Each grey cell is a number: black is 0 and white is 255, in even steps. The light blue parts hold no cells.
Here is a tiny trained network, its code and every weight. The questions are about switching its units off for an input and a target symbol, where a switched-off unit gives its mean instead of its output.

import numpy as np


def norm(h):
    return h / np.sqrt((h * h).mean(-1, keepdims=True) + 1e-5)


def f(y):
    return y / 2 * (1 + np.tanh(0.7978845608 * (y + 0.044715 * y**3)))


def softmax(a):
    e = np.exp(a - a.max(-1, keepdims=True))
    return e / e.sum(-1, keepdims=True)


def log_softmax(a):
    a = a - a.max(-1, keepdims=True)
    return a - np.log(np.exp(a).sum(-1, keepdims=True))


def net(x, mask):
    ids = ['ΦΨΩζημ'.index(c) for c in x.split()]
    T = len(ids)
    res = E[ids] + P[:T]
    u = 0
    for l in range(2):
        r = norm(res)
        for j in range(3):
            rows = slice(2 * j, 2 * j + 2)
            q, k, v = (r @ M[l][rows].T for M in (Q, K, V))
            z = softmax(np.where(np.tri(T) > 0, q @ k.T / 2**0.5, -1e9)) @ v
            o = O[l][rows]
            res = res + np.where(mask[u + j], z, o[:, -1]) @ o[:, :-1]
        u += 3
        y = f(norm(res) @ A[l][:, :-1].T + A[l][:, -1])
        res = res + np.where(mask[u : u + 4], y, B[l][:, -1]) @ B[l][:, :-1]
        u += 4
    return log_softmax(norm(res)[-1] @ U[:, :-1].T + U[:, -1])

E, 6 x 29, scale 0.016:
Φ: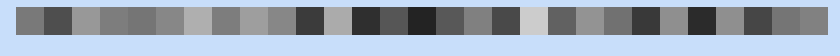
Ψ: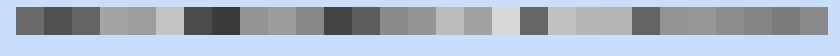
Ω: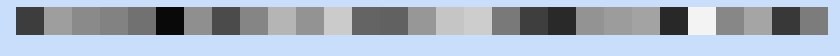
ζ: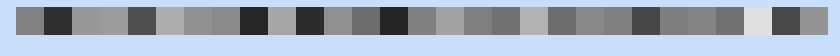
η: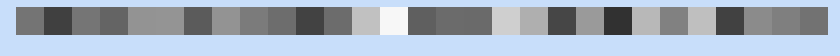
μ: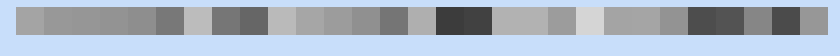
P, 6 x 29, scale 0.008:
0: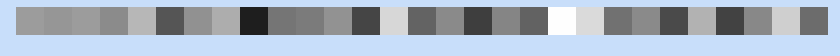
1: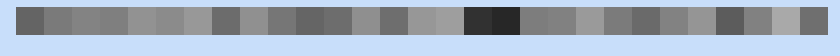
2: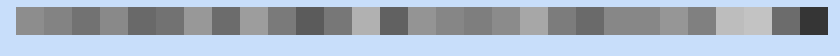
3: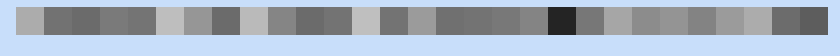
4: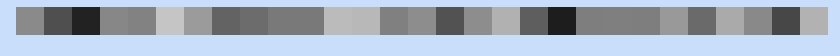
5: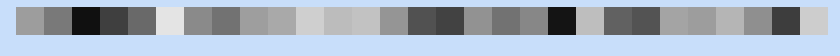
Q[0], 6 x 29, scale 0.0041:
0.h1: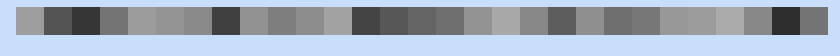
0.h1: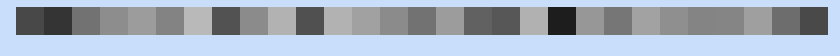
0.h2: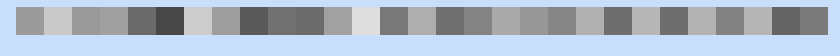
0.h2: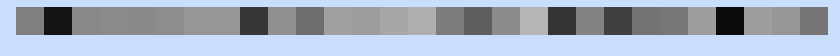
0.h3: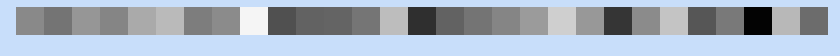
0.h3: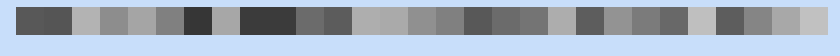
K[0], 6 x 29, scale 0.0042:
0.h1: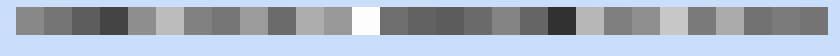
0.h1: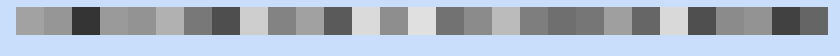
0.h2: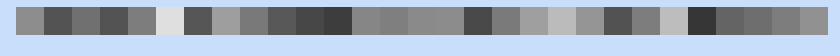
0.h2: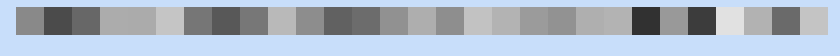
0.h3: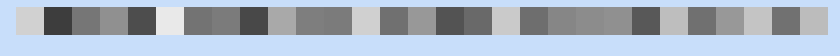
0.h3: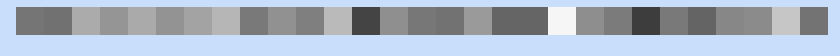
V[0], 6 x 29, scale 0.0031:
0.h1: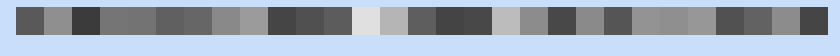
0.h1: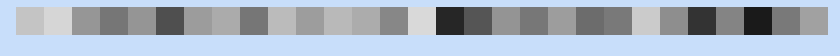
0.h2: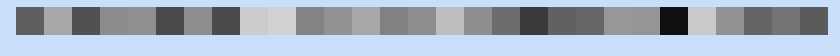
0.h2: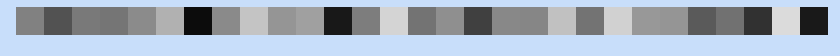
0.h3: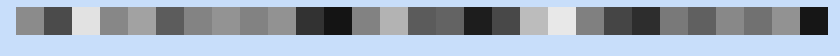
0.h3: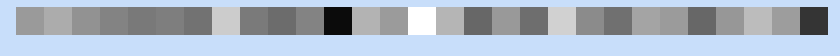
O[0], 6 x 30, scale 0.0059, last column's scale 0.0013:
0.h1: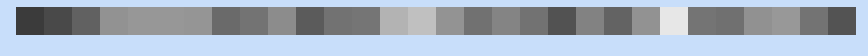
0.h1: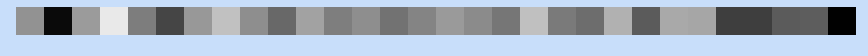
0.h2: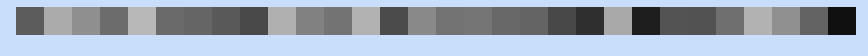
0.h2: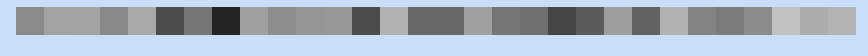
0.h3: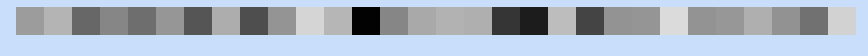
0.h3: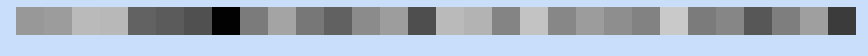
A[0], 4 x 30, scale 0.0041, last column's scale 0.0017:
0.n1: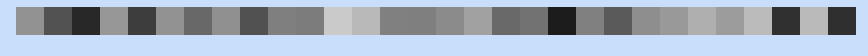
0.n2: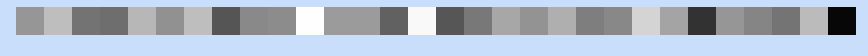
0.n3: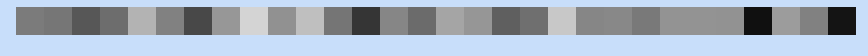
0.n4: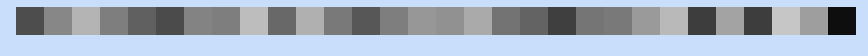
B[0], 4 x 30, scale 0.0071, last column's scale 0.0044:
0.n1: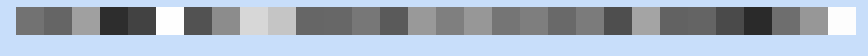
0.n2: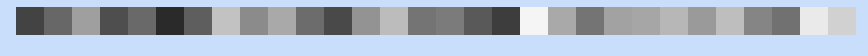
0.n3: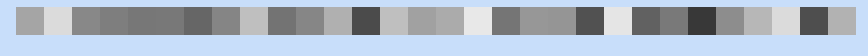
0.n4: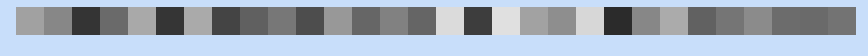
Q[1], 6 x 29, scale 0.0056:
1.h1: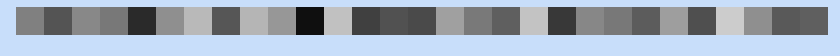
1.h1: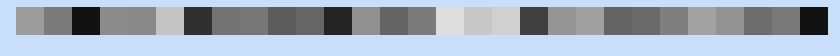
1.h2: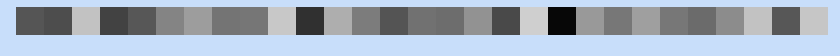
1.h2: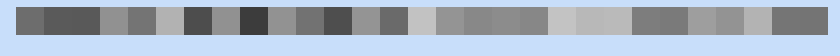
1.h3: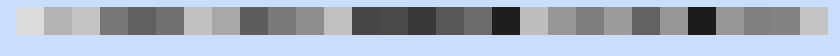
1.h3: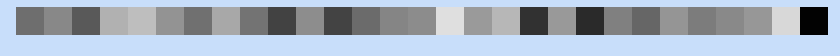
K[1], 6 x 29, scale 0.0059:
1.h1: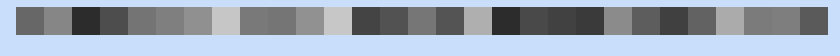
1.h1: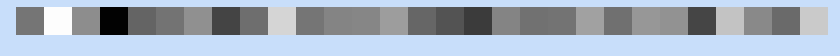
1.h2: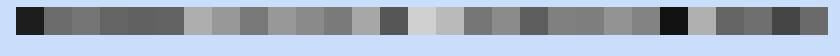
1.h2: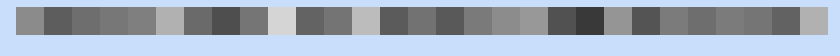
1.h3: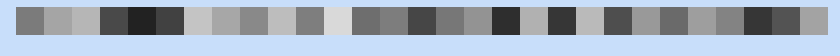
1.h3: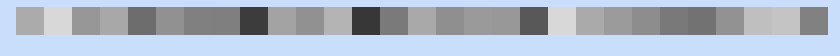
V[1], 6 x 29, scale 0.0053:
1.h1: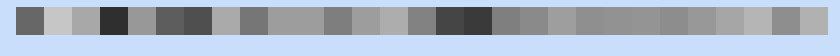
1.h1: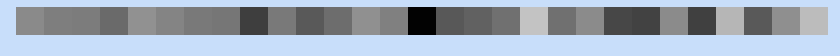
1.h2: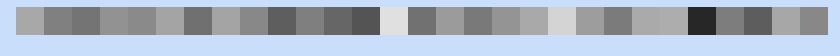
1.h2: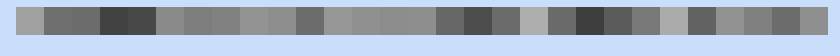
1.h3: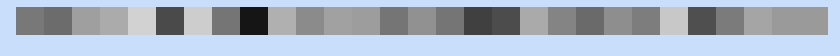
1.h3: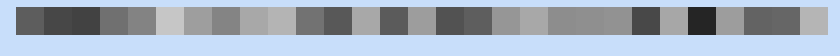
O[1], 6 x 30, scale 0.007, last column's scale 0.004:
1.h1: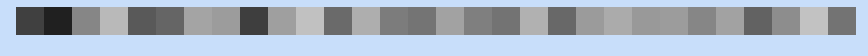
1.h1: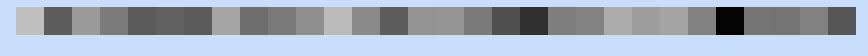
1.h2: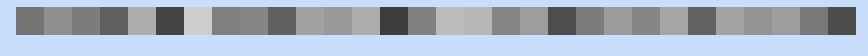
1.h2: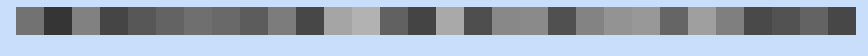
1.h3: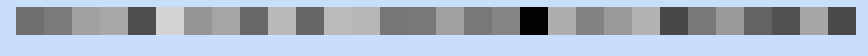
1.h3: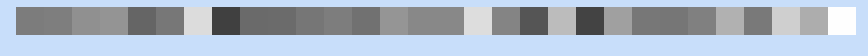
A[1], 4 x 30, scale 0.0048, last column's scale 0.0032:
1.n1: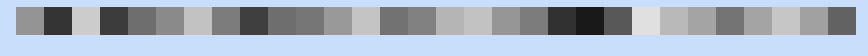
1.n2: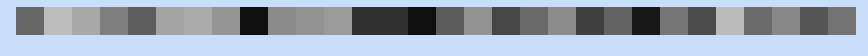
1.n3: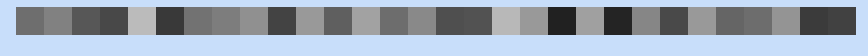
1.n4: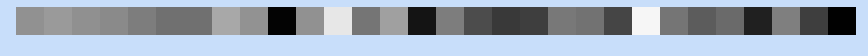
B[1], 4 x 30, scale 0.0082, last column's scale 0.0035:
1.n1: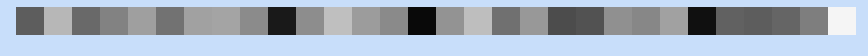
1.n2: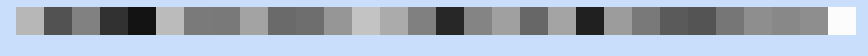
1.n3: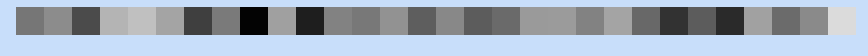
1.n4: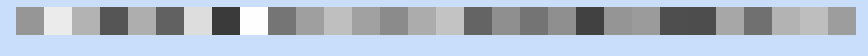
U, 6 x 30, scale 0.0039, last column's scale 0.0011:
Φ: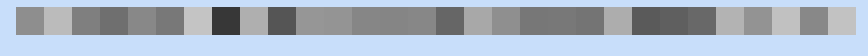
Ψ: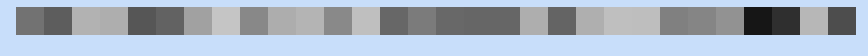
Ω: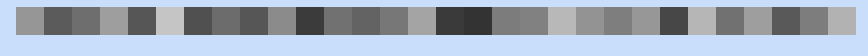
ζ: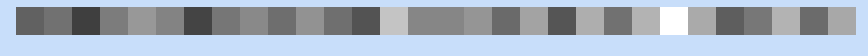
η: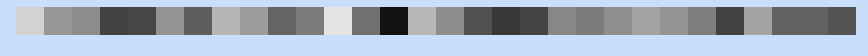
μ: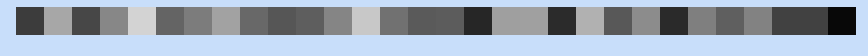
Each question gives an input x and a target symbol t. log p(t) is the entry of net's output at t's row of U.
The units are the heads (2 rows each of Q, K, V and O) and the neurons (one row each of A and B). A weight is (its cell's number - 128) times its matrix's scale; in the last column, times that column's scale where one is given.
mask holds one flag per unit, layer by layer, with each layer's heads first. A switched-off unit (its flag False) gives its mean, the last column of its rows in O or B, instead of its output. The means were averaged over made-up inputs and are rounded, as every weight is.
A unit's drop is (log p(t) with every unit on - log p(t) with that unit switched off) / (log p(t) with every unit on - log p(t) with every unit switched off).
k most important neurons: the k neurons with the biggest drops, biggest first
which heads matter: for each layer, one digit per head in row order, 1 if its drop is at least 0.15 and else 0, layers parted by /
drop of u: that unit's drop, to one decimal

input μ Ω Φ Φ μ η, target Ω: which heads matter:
001 / 010
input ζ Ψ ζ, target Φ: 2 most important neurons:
[1.n1 0.n1]
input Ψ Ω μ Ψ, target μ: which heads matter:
110 / 001
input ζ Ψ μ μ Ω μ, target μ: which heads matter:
001 / 100
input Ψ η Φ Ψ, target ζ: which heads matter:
100 / 001
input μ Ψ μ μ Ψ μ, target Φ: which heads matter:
110 / 111
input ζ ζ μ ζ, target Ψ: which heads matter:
100 / 000
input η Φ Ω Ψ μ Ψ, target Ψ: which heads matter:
010 / 100
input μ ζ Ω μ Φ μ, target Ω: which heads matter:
000 / 110
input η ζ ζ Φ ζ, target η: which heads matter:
000 / 100
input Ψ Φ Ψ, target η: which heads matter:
000 / 100
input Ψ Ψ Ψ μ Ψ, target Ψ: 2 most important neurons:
[0.n2 0.n1]
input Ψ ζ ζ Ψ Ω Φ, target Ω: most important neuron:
[1.n1]
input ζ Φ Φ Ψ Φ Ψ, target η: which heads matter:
001 / 100
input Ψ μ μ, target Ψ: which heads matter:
000 / 000
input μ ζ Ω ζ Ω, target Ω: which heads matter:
000 / 010
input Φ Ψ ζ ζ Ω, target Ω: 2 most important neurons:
[1.n1 1.n3]
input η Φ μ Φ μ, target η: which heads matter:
101 / 100
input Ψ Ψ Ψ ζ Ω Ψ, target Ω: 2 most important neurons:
[1.n1 0.n3]
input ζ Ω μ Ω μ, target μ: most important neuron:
[0.n1]
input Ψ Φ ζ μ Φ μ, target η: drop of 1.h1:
2.4
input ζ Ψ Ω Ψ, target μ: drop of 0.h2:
0.8
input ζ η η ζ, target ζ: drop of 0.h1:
0.5
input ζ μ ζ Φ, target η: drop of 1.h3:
-0.2
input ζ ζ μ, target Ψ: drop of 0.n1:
0.0
